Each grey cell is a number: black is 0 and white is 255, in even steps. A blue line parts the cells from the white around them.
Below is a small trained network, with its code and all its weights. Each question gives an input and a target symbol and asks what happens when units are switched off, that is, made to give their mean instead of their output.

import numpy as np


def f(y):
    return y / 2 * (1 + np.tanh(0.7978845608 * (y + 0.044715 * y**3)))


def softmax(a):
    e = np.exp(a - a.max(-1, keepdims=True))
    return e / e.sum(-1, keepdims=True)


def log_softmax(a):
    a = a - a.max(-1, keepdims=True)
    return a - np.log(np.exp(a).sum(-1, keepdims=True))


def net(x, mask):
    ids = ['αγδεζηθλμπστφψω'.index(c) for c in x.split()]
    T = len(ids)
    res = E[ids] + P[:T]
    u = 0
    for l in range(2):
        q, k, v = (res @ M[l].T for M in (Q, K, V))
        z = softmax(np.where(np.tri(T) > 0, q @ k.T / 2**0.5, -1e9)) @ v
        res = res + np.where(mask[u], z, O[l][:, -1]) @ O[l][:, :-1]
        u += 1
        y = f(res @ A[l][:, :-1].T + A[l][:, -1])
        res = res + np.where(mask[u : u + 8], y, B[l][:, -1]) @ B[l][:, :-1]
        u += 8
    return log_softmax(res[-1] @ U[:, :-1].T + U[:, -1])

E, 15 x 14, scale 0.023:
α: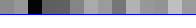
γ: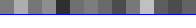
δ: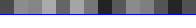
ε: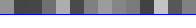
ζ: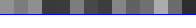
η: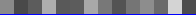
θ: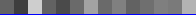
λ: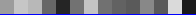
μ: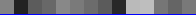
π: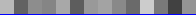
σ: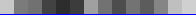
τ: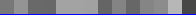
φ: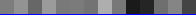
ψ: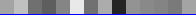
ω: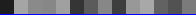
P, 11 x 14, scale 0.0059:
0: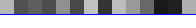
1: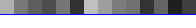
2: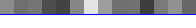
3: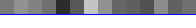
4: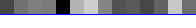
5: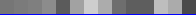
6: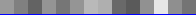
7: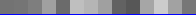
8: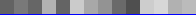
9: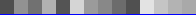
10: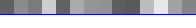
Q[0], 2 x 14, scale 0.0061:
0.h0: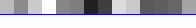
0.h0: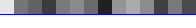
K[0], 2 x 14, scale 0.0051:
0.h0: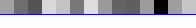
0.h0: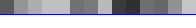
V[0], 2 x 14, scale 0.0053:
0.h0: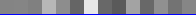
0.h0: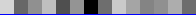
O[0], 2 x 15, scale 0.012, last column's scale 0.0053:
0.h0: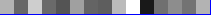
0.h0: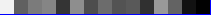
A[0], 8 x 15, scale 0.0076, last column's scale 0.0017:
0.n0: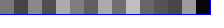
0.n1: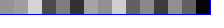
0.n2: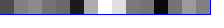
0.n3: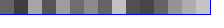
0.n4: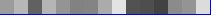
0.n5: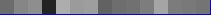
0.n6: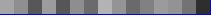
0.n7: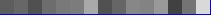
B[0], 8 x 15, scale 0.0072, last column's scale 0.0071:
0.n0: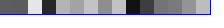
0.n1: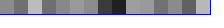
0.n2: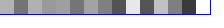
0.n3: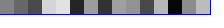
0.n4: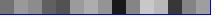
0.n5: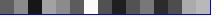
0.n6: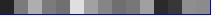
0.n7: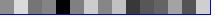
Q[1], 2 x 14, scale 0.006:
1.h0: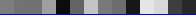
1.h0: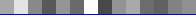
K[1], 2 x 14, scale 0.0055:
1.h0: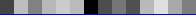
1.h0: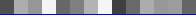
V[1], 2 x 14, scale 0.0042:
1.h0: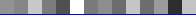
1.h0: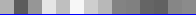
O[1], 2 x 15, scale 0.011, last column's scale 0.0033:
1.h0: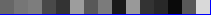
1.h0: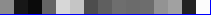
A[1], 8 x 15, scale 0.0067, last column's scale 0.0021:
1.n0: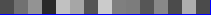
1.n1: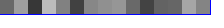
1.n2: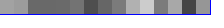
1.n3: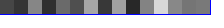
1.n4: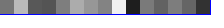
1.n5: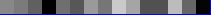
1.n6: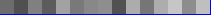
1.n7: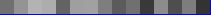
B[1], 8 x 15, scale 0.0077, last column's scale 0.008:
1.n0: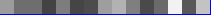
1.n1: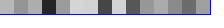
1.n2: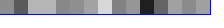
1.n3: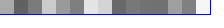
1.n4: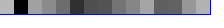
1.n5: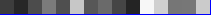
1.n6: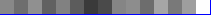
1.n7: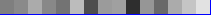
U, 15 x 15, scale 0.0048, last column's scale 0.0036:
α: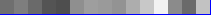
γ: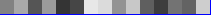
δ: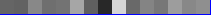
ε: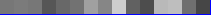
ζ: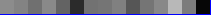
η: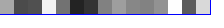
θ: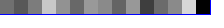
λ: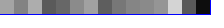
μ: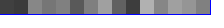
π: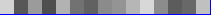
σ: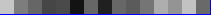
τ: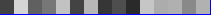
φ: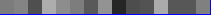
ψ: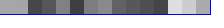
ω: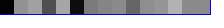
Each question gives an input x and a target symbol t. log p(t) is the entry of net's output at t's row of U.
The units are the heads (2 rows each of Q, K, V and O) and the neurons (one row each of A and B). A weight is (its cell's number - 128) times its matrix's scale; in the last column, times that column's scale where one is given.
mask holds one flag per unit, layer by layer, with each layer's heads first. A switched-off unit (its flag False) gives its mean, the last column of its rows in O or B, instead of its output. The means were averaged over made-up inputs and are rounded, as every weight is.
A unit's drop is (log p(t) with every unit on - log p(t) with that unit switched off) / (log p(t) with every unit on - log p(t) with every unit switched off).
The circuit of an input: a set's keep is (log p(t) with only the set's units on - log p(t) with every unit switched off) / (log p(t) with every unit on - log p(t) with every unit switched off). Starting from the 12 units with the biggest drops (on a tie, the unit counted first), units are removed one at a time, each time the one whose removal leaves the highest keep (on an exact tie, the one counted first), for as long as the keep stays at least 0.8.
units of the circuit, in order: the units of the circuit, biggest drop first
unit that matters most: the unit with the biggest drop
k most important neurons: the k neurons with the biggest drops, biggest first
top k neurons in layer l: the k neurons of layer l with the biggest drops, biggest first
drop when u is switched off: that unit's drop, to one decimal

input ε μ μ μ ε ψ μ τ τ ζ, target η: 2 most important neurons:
1.n4; 1.n3
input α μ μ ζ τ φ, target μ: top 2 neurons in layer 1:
1.n4; 1.n7
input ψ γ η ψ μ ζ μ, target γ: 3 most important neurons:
0.n7; 1.n5; 1.n6
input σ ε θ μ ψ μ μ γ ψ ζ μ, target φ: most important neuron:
0.n7
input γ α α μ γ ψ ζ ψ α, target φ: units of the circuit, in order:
0.h0; 1.h0
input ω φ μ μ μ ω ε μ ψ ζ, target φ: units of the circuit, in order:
1.h0; 0.n7
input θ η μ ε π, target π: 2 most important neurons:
0.n2; 0.n7
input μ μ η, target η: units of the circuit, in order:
1.h0; 0.n0
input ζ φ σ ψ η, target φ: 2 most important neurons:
0.n7; 0.n6
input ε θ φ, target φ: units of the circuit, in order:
0.n4; 0.n2; 1.h0
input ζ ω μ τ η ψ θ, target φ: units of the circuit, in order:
0.h0; 0.n7; 1.h0
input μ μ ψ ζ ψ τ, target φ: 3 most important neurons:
0.n5; 0.n6; 0.n7
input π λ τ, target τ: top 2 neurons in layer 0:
0.n5; 0.n0
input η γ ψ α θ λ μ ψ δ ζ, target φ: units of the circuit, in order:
1.h0
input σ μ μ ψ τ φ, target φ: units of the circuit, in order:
0.n4; 1.h0
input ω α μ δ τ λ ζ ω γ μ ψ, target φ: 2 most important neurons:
0.n7; 0.n0
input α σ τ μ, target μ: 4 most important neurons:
0.n0; 1.n5; 0.n7; 0.n2
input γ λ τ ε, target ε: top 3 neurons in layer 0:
0.n0; 0.n3; 0.n1
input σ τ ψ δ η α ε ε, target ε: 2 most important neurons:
1.n1; 0.n3
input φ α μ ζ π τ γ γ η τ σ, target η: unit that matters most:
1.h0
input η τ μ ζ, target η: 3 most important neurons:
0.n7; 1.n4; 1.n3
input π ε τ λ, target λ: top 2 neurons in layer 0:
0.n1; 0.n2
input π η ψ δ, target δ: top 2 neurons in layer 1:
1.n7; 1.n3
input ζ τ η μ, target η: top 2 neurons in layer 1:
1.n4; 1.n3
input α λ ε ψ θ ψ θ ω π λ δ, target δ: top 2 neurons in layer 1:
1.n3; 1.n7
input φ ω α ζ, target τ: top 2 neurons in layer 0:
0.n5; 0.n3
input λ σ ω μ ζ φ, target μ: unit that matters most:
0.h0
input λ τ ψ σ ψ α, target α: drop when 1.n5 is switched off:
0.4
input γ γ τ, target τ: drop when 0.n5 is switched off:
0.3
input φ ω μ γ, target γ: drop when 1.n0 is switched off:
0.0
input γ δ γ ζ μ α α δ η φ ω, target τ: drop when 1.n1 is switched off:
0.2
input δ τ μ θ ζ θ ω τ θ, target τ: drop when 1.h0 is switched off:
0.5
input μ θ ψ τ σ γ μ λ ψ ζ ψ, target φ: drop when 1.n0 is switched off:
-0.1
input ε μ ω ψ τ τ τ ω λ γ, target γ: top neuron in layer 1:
1.n5
